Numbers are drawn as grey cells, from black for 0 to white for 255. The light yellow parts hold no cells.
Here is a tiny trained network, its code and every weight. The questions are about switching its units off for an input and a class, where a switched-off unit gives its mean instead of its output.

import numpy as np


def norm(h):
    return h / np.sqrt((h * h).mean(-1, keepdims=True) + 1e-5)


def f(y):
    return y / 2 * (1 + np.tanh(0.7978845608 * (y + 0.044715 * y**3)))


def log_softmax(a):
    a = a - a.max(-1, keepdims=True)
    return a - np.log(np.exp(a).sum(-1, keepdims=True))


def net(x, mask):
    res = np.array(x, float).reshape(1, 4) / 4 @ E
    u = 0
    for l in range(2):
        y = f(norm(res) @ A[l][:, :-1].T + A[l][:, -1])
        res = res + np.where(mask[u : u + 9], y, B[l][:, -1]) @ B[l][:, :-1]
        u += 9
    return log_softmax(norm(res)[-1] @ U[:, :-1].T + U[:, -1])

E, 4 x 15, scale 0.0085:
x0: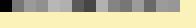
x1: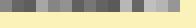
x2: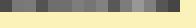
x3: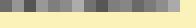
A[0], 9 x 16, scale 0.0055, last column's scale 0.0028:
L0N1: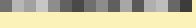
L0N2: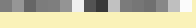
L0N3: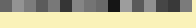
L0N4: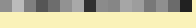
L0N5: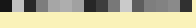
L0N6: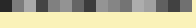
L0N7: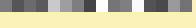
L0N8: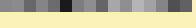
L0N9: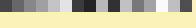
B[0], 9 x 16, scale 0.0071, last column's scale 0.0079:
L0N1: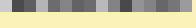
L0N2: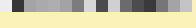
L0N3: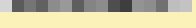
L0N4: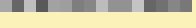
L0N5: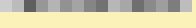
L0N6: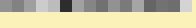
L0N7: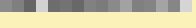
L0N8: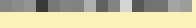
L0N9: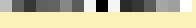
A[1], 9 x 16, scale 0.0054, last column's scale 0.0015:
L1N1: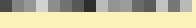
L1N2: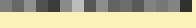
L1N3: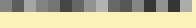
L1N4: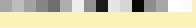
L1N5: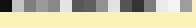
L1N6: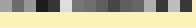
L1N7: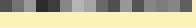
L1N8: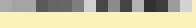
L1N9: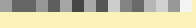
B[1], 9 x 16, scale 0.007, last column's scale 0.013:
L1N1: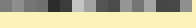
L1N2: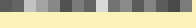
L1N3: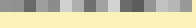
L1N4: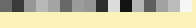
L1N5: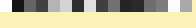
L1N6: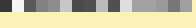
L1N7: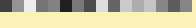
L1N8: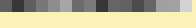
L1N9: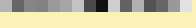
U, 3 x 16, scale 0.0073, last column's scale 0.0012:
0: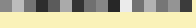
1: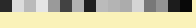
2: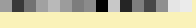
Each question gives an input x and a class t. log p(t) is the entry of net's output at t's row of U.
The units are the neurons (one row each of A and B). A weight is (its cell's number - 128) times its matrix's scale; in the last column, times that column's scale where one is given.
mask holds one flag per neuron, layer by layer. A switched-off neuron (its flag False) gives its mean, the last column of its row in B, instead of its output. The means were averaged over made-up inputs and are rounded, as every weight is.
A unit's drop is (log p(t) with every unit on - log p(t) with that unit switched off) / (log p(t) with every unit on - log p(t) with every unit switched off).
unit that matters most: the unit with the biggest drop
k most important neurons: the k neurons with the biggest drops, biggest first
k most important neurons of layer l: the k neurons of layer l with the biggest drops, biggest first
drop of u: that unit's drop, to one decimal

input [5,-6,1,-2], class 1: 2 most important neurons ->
(L0N9; L0N6)
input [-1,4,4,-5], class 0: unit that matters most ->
L1N4
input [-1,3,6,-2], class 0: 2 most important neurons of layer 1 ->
(L1N4; L1N9)
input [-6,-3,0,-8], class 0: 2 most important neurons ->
(L0N9; L1N4)
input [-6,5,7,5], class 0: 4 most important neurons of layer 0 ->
(L0N9; L0N3; L0N6; L0N7)
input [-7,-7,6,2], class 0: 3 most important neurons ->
(L0N9; L1N4; L1N6)
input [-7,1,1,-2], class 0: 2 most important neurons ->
(L0N9; L0N2)
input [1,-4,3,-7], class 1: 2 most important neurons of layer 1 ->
(L1N5; L1N4)
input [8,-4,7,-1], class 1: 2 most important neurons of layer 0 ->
(L0N6; L0N2)
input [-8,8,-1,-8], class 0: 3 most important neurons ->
(L0N9; L0N2; L1N4)
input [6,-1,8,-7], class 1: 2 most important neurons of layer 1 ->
(L1N5; L1N4)
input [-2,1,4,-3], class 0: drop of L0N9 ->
0.2
